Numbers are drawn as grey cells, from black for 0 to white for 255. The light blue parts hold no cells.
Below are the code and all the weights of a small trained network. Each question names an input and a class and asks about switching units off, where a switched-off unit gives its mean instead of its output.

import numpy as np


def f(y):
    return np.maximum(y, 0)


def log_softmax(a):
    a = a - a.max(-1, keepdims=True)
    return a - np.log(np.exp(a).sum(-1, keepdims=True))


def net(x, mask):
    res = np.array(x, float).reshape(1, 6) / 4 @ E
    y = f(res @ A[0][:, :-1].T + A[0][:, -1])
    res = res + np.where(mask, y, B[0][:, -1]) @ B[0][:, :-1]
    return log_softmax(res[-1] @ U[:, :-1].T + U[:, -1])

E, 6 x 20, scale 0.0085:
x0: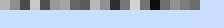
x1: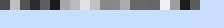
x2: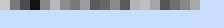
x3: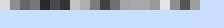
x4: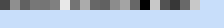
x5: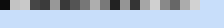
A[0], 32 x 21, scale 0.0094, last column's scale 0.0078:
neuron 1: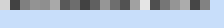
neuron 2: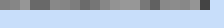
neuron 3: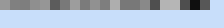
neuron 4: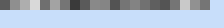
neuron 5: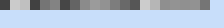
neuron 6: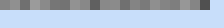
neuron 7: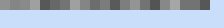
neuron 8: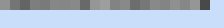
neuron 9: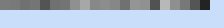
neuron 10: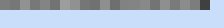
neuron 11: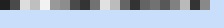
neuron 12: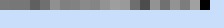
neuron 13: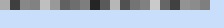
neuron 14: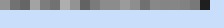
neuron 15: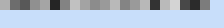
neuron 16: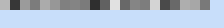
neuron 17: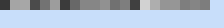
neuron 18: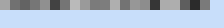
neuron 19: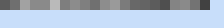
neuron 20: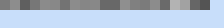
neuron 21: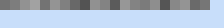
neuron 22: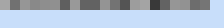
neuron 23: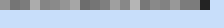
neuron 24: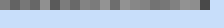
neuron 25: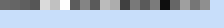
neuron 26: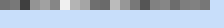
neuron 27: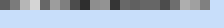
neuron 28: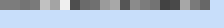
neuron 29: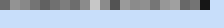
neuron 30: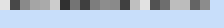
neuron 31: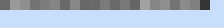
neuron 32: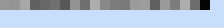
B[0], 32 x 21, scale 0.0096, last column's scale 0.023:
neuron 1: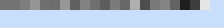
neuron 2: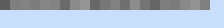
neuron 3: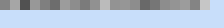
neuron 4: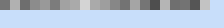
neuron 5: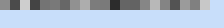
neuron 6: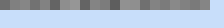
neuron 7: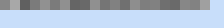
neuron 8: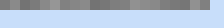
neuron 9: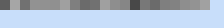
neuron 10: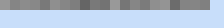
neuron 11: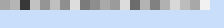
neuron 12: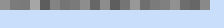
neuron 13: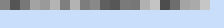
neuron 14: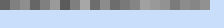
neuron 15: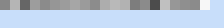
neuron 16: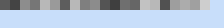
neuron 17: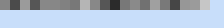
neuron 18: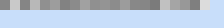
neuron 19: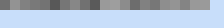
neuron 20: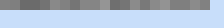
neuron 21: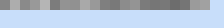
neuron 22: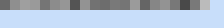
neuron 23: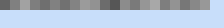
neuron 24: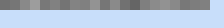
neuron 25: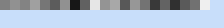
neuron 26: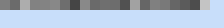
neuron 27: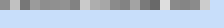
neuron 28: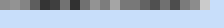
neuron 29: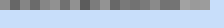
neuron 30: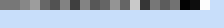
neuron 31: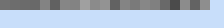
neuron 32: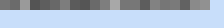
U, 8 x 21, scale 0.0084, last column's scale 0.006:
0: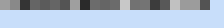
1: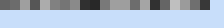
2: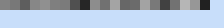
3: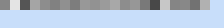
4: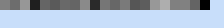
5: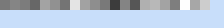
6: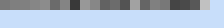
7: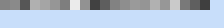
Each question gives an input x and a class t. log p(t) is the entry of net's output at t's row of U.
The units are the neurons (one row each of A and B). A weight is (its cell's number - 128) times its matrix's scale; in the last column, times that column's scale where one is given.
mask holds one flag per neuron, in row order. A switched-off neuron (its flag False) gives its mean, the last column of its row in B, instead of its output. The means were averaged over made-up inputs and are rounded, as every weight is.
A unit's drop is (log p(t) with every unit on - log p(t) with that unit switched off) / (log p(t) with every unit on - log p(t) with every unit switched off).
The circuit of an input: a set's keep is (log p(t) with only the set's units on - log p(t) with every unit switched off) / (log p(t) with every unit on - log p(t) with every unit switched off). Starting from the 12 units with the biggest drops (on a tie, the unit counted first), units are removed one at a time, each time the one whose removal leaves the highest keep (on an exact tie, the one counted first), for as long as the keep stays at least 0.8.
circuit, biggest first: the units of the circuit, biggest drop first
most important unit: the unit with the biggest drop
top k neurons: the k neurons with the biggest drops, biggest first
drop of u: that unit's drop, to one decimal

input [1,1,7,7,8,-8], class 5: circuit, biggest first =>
(neuron 30; neuron 16)
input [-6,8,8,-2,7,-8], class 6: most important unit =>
neuron 26
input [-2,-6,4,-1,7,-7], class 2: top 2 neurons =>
(neuron 16; neuron 13)
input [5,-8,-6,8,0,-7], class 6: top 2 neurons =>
(neuron 30; neuron 11)
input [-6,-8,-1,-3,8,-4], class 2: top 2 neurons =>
(neuron 25; neuron 28)
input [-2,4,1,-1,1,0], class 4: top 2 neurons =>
(neuron 11; neuron 25)
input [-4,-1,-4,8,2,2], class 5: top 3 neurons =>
(neuron 30; neuron 1; neuron 25)
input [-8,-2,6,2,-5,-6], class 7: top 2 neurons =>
(neuron 16; neuron 13)
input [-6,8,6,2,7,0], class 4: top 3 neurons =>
(neuron 25; neuron 30; neuron 1)
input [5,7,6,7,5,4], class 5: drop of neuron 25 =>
0.2
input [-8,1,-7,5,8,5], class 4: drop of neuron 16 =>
0.3
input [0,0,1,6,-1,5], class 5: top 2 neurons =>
(neuron 30; neuron 1)
